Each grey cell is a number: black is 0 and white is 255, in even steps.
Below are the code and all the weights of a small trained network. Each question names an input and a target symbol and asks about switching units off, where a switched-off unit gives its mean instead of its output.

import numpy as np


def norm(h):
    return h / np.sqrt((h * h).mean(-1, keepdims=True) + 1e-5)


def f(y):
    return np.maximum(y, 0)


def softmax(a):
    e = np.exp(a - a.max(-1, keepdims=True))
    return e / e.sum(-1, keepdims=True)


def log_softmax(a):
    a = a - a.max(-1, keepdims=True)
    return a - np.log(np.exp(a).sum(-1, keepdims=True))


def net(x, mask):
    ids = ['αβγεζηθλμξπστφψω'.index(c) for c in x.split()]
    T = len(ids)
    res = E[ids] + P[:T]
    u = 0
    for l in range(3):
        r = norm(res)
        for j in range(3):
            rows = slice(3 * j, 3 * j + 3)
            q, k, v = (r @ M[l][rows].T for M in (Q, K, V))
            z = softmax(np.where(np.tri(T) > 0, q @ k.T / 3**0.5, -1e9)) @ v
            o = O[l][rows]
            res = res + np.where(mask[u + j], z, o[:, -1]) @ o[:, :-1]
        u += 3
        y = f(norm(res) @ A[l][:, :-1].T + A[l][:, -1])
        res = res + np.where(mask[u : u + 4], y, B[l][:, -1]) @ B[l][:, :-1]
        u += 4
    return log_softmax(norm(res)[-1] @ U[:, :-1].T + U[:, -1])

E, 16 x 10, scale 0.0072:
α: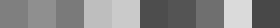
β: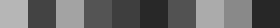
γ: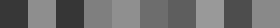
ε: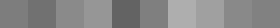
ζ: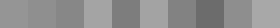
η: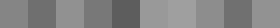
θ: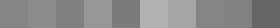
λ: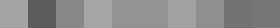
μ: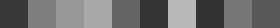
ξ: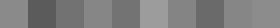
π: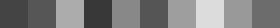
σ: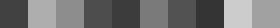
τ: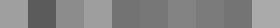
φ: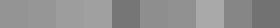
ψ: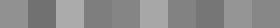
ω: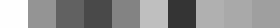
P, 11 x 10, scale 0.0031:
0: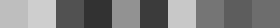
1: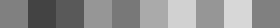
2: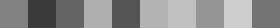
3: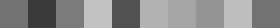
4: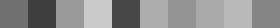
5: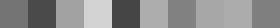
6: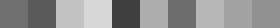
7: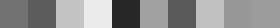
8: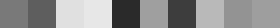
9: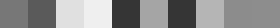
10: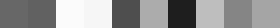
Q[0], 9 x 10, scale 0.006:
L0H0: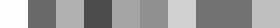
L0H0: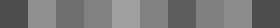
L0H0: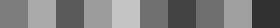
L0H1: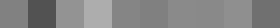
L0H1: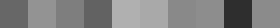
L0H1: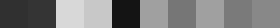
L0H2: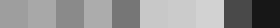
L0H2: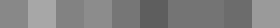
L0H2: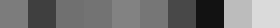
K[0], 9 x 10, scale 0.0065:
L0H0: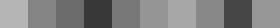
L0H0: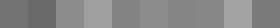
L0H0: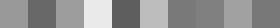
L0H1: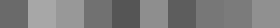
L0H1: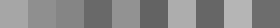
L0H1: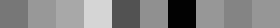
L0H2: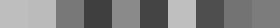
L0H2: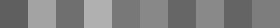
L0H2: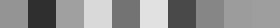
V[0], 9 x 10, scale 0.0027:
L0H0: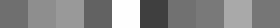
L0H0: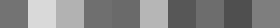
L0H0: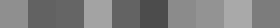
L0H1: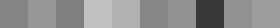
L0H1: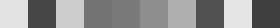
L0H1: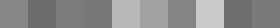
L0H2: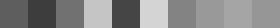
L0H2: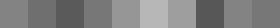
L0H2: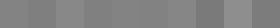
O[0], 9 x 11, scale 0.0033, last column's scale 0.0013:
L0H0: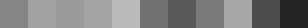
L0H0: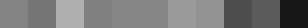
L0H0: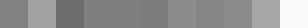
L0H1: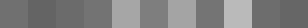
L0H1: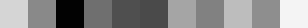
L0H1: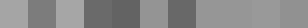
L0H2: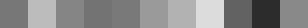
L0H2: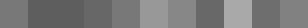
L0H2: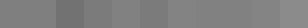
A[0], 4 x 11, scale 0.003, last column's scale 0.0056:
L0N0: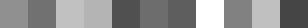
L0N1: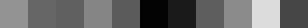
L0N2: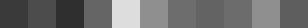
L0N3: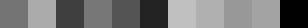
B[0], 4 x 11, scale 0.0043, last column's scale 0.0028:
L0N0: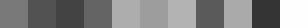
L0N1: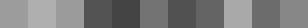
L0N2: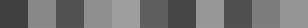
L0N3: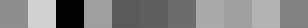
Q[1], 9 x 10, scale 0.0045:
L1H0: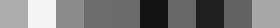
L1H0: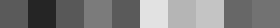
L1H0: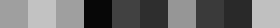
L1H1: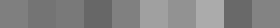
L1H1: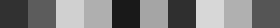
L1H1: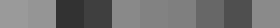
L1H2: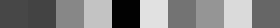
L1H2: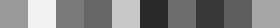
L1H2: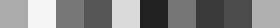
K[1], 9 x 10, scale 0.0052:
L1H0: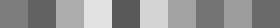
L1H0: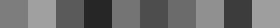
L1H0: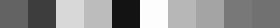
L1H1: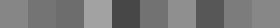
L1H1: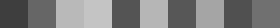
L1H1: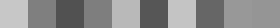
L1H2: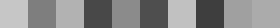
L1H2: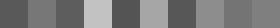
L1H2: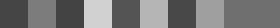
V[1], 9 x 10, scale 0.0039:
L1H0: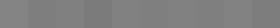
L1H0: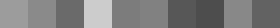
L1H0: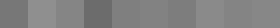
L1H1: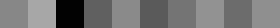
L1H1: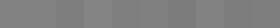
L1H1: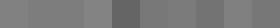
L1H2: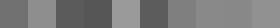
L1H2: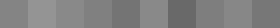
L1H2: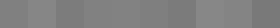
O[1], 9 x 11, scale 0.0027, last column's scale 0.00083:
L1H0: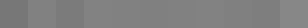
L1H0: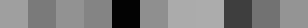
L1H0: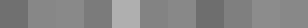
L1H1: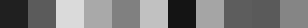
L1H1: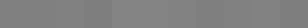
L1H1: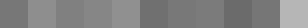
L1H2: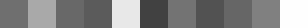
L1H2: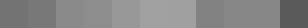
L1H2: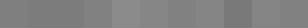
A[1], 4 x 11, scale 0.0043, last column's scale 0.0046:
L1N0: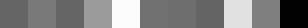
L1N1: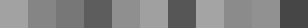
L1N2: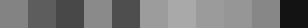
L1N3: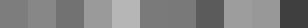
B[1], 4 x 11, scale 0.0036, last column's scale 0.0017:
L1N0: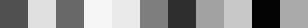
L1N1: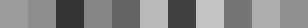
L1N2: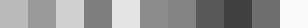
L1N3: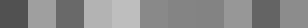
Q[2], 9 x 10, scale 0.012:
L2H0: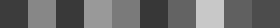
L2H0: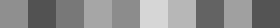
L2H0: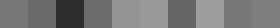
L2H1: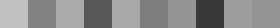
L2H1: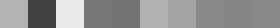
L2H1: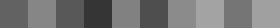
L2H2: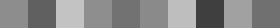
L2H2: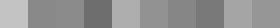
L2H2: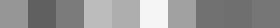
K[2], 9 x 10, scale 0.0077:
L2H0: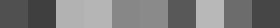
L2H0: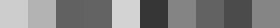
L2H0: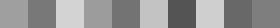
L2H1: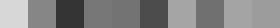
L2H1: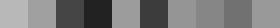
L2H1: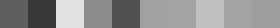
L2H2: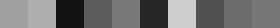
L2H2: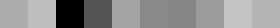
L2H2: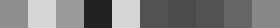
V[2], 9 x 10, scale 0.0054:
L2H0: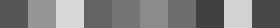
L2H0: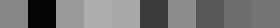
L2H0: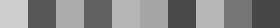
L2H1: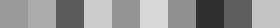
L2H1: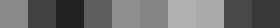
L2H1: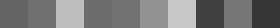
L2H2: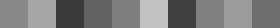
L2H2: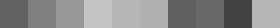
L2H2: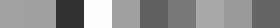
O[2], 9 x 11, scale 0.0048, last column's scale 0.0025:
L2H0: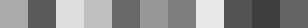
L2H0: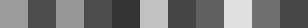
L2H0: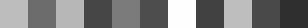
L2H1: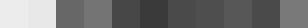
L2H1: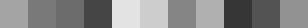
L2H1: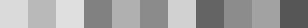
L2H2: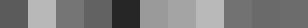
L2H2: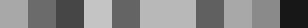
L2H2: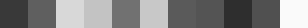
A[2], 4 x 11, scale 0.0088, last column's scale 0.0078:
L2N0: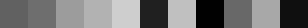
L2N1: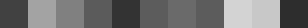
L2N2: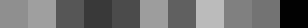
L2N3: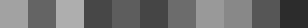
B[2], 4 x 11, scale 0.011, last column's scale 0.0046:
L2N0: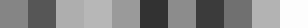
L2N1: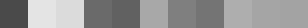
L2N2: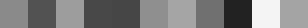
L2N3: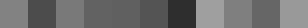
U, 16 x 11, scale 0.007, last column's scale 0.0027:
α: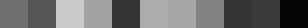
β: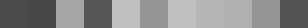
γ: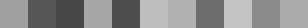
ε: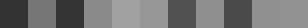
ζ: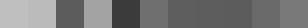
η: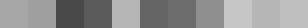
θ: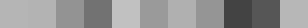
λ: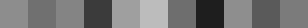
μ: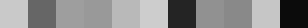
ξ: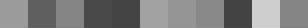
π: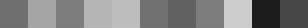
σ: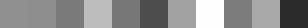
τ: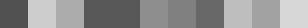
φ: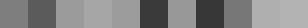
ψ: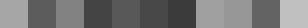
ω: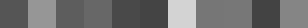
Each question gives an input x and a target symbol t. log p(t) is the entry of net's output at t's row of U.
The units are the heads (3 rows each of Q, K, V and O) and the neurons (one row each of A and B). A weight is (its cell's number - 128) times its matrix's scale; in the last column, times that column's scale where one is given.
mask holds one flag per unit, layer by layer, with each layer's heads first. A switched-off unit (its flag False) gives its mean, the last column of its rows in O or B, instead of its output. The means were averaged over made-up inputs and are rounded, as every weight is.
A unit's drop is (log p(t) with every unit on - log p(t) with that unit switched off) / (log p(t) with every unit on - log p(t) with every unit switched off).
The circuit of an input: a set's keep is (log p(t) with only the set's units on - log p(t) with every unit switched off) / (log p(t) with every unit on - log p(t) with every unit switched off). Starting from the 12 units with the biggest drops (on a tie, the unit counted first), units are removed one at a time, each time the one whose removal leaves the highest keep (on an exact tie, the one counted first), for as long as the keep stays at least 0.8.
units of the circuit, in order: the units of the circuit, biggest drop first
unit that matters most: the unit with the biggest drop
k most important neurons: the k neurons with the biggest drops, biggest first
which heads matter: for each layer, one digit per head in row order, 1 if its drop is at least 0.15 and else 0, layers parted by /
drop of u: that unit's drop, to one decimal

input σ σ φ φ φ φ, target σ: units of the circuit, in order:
L2H0; L2H2
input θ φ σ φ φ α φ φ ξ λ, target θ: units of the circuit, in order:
L2H1; L2N0
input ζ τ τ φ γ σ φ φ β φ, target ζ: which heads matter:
000 / 000 / 010
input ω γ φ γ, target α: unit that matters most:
L2H0
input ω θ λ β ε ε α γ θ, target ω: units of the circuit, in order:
L2H2; L2H0; L2H1
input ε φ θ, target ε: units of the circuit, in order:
L2H0; L0N3; L2H1
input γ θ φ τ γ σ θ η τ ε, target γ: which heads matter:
010 / 000 / 001
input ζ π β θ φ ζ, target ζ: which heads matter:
000 / 000 / 010
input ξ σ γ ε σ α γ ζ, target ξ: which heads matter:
000 / 000 / 011
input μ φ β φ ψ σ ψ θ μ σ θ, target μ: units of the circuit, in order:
L2H0; L2H2; L2H1
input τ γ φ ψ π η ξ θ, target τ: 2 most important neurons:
L2N1; L0N1
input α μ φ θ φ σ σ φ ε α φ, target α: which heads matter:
000 / 000 / 001
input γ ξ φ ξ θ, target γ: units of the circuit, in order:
L0H1; L2H2
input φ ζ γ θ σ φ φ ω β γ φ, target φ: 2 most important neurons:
L0N0; L2N0
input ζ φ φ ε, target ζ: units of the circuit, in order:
L2H1
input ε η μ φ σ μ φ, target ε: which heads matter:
000 / 000 / 100
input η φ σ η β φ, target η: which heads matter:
000 / 000 / 001
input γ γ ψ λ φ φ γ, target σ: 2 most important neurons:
L2N0; L0N0
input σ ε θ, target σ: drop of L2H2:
0.3
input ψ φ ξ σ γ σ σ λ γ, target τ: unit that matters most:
L2N1
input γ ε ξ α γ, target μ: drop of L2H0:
0.8
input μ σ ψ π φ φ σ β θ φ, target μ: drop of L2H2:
0.2
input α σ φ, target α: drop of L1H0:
0.1
